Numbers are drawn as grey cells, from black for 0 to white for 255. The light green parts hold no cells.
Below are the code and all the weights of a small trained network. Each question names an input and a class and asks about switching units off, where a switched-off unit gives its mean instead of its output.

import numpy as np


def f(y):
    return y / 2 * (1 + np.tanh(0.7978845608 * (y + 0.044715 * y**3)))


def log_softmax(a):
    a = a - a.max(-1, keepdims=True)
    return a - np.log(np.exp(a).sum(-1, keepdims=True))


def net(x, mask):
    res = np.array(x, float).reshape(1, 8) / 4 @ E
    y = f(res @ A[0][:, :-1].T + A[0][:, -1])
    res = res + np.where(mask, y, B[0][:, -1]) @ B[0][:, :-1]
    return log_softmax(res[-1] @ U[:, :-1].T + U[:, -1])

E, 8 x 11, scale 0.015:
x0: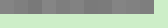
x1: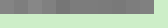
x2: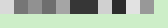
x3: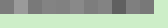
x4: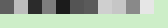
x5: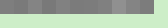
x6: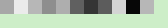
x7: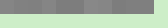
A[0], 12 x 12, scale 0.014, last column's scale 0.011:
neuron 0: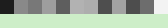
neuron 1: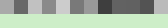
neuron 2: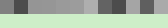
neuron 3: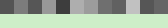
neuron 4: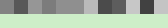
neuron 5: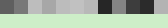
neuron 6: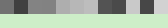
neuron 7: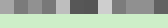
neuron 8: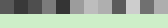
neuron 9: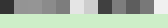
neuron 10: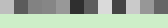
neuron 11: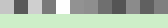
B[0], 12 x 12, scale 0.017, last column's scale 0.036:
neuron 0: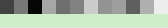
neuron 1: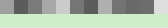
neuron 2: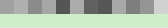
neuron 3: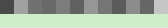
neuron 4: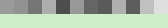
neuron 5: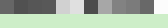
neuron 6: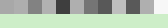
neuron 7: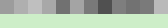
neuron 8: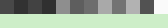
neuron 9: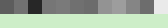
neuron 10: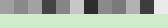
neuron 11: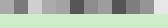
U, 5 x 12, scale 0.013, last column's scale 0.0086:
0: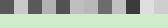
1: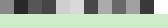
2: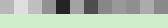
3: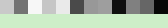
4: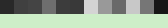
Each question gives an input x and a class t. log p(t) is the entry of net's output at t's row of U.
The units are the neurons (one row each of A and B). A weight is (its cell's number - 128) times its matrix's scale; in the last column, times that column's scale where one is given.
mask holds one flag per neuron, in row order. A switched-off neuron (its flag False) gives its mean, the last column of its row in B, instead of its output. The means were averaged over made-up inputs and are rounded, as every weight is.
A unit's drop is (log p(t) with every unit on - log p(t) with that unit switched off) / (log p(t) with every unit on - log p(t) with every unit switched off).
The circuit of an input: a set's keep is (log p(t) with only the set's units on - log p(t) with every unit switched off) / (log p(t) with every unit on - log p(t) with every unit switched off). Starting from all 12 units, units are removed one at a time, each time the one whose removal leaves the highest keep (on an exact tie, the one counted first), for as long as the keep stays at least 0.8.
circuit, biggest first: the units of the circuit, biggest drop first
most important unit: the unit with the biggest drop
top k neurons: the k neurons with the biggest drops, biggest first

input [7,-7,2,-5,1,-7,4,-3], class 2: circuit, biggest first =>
neuron 5; neuron 0
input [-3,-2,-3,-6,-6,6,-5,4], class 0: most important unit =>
neuron 6
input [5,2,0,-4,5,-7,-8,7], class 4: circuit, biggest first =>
neuron 5; neuron 3
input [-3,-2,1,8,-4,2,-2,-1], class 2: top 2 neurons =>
neuron 0; neuron 6
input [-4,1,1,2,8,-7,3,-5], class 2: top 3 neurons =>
neuron 0; neuron 5; neuron 8
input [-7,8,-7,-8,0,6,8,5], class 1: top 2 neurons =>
neuron 5; neuron 6
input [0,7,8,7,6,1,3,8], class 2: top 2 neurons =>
neuron 5; neuron 8
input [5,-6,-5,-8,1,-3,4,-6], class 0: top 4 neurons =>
neuron 8; neuron 0; neuron 10; neuron 1
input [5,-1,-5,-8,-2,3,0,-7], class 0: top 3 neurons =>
neuron 8; neuron 0; neuron 10
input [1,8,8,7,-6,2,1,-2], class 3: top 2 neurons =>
neuron 11; neuron 1
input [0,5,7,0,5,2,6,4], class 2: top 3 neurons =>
neuron 5; neuron 8; neuron 7
